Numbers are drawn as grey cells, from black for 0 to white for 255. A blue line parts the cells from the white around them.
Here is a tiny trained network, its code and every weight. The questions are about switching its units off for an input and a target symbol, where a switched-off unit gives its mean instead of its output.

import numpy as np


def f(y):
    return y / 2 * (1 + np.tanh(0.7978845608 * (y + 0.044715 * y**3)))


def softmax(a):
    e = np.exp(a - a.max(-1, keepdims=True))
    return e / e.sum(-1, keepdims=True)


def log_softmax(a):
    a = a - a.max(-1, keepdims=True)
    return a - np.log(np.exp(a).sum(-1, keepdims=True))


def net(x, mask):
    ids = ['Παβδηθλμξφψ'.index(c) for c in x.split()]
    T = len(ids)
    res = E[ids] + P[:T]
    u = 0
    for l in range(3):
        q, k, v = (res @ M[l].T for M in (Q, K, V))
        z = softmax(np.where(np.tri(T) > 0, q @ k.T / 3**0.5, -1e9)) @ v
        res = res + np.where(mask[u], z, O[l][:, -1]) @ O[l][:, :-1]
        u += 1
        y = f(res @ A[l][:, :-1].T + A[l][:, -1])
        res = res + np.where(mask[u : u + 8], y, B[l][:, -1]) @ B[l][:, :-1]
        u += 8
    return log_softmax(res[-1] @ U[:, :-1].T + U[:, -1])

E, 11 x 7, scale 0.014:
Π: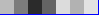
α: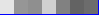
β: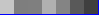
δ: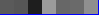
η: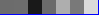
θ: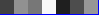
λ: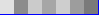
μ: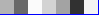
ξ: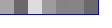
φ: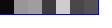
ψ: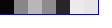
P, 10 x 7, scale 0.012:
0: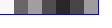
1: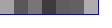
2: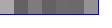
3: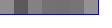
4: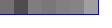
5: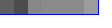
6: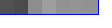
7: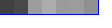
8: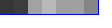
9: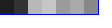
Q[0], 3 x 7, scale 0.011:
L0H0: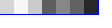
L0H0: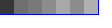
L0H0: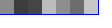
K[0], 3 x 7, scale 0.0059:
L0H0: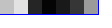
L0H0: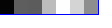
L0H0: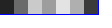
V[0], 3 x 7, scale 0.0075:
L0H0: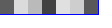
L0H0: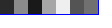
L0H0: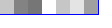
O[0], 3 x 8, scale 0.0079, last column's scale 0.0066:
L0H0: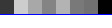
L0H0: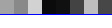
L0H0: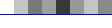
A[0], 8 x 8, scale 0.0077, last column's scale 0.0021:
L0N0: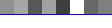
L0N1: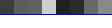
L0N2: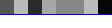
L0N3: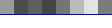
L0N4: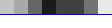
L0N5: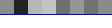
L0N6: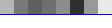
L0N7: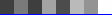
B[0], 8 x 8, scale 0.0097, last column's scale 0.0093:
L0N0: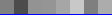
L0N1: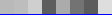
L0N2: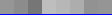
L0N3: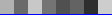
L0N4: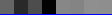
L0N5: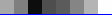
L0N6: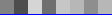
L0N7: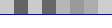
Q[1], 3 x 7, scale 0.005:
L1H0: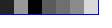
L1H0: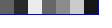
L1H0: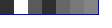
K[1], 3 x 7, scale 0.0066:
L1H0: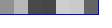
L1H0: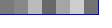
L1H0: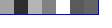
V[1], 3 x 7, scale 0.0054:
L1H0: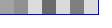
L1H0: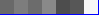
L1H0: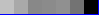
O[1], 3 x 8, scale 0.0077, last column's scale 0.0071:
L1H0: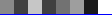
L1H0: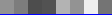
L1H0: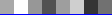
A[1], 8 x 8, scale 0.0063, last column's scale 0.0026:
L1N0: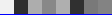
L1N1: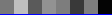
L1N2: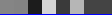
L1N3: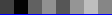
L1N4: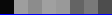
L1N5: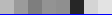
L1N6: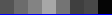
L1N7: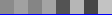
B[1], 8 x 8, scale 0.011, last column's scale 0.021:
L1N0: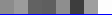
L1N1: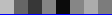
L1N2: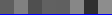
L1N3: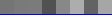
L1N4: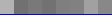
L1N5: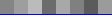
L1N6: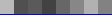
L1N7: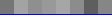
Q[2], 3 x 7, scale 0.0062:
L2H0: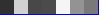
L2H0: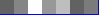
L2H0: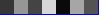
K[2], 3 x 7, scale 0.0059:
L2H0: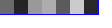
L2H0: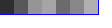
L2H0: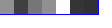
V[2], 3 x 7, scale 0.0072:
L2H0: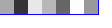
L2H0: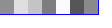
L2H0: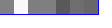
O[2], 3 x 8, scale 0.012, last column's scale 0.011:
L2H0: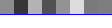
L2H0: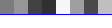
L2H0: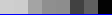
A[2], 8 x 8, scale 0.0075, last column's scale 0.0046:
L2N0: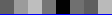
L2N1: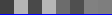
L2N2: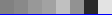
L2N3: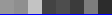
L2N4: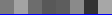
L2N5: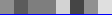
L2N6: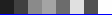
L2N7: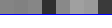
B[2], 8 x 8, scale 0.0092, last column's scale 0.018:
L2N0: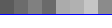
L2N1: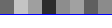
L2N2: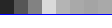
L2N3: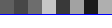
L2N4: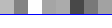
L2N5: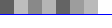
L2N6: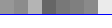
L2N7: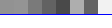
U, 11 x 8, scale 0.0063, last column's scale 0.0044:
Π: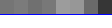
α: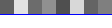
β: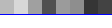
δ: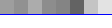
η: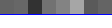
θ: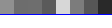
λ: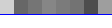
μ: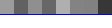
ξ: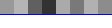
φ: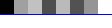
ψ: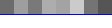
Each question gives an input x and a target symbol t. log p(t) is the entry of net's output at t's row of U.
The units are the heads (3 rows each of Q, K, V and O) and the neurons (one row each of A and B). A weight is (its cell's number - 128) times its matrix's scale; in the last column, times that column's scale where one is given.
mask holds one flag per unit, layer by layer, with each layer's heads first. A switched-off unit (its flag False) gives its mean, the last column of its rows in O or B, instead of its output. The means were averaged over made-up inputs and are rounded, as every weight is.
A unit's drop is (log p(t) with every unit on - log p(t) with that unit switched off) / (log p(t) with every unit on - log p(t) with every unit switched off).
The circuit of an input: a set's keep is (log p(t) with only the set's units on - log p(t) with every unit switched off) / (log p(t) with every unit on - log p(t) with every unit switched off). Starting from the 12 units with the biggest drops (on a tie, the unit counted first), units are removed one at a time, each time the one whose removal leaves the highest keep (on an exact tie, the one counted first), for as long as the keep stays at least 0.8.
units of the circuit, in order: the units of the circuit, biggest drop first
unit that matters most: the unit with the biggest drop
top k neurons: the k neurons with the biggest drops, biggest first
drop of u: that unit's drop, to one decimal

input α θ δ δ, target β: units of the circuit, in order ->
[L0N1, L2H0, L1H0]
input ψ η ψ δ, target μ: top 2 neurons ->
[L0N7, L2N6]
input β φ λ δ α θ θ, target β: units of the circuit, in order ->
[L0N1, L2H0]
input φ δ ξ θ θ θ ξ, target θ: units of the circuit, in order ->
[L0N1, L2H0, L0N7, L0H0]
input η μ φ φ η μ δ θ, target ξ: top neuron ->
[L0N7]
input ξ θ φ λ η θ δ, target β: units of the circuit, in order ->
[L0H0, L0N1, L2H0, L0N3]
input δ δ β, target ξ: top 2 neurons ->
[L1N0, L0N6]
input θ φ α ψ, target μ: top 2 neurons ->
[L0N7, L2N6]
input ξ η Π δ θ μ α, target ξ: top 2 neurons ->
[L0N5, L2N3]
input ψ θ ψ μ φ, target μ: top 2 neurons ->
[L2N6, L0N7]
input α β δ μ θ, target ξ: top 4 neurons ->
[L0N7, L1N0, L0N1, L0N5]
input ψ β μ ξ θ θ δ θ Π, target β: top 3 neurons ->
[L0N1, L0N3, L0N5]
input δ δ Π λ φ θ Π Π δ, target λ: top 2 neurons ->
[L2N3, L1N0]
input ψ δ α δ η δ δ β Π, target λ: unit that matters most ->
L0N3
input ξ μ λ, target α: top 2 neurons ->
[L1N2, L0N5]
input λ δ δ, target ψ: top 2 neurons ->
[L2N2, L1N7]
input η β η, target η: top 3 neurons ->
[L0N4, L0N1, L2N3]
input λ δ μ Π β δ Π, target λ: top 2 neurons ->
[L0N3, L0N4]
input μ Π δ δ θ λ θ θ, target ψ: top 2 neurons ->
[L2N2, L0N1]
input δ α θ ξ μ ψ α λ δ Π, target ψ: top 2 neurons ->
[L0N7, L2N2]
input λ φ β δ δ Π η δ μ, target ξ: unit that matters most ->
L0N5
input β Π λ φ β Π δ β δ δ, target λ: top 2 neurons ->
[L2N3, L0N1]
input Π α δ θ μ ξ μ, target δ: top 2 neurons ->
[L1N5, L0N5]
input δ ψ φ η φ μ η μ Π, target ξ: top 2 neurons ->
[L1N0, L0N3]
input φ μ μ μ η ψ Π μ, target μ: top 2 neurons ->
[L1N5, L1N3]
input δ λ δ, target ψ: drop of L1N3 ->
0.0
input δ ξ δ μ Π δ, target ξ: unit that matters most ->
L0H0
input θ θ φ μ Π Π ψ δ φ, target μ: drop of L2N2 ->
0.1
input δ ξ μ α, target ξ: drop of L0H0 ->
0.3
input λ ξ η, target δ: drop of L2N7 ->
0.1
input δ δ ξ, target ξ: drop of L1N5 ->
-0.1
